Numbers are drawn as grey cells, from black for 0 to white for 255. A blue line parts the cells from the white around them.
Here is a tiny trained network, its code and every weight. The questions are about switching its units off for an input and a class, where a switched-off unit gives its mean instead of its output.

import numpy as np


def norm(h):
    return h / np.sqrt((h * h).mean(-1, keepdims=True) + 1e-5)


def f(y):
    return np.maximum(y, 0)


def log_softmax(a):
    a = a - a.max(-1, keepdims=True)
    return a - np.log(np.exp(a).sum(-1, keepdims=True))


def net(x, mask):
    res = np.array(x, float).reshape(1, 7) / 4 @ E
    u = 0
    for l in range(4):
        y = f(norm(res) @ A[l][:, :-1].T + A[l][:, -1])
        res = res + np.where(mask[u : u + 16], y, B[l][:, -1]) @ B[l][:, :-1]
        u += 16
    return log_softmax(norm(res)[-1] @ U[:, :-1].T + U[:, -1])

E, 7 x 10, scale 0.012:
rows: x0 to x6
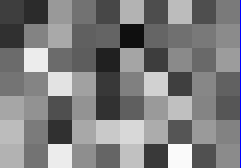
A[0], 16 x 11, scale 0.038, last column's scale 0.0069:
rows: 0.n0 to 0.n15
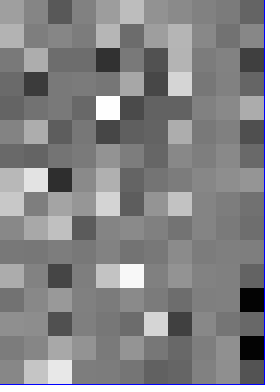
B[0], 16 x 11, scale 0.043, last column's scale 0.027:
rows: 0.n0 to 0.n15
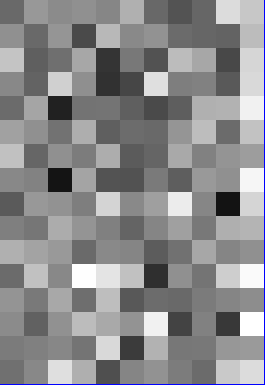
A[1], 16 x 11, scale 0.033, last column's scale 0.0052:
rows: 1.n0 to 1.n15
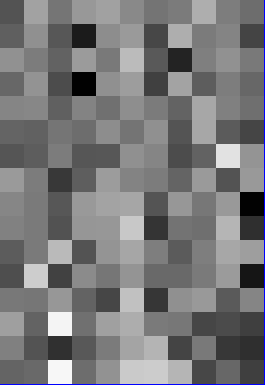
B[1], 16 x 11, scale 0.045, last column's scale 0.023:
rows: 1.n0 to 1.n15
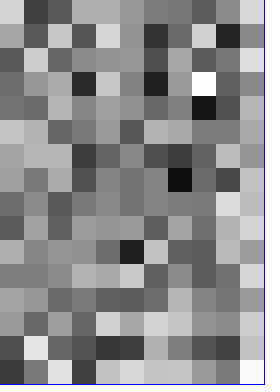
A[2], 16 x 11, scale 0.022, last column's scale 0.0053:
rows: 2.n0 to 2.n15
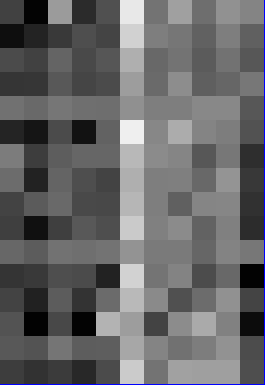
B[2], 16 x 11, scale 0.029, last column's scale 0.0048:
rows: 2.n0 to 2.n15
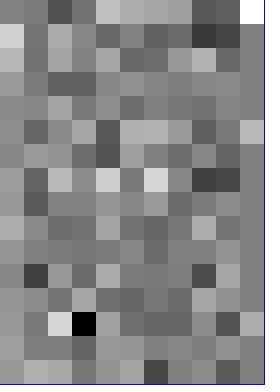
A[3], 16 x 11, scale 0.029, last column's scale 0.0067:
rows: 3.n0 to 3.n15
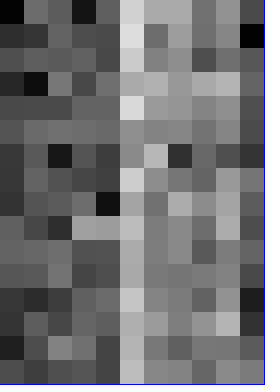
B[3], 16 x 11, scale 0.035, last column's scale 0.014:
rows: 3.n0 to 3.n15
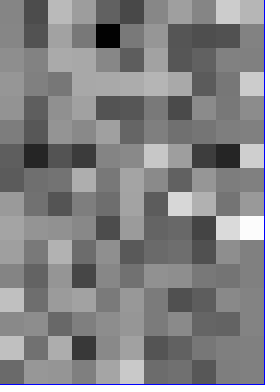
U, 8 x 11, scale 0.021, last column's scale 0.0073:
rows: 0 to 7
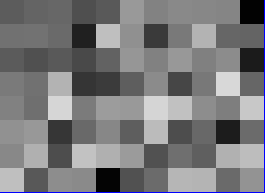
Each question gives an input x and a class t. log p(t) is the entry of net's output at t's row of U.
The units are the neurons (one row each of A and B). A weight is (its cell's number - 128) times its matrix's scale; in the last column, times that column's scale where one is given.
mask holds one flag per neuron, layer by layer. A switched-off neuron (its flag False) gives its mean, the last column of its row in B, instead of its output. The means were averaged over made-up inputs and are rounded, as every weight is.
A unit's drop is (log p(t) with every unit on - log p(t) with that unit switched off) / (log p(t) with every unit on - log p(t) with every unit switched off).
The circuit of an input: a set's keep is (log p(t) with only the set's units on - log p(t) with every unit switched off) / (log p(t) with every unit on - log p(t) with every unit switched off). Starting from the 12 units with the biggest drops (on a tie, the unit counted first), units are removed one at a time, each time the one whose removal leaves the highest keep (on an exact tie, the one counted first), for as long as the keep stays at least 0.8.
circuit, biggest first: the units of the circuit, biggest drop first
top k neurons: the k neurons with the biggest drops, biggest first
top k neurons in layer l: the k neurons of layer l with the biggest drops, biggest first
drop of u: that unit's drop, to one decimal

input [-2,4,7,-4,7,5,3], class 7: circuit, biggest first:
0.n2
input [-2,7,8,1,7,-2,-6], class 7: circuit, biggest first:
0.n2, 0.n5
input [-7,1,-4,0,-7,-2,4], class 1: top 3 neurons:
0.n4, 0.n8, 0.n11
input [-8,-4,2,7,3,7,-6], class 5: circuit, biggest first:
0.n13, 0.n7
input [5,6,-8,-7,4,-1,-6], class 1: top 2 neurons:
0.n11, 0.n13
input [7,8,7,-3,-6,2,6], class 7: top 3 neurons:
0.n2, 0.n13, 0.n8
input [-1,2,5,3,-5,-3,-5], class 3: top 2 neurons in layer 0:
0.n8, 0.n3
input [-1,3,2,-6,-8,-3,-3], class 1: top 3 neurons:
0.n4, 0.n13, 0.n11
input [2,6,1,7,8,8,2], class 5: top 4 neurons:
0.n15, 0.n11, 0.n8, 0.n3
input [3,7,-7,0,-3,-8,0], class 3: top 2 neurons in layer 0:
0.n11, 0.n2
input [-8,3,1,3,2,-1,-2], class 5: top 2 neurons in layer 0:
0.n13, 0.n11
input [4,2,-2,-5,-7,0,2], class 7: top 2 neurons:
0.n3, 0.n4
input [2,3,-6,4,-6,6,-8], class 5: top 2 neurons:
0.n11, 0.n13
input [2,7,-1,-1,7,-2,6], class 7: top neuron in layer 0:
0.n2
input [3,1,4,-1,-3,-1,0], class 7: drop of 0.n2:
0.5
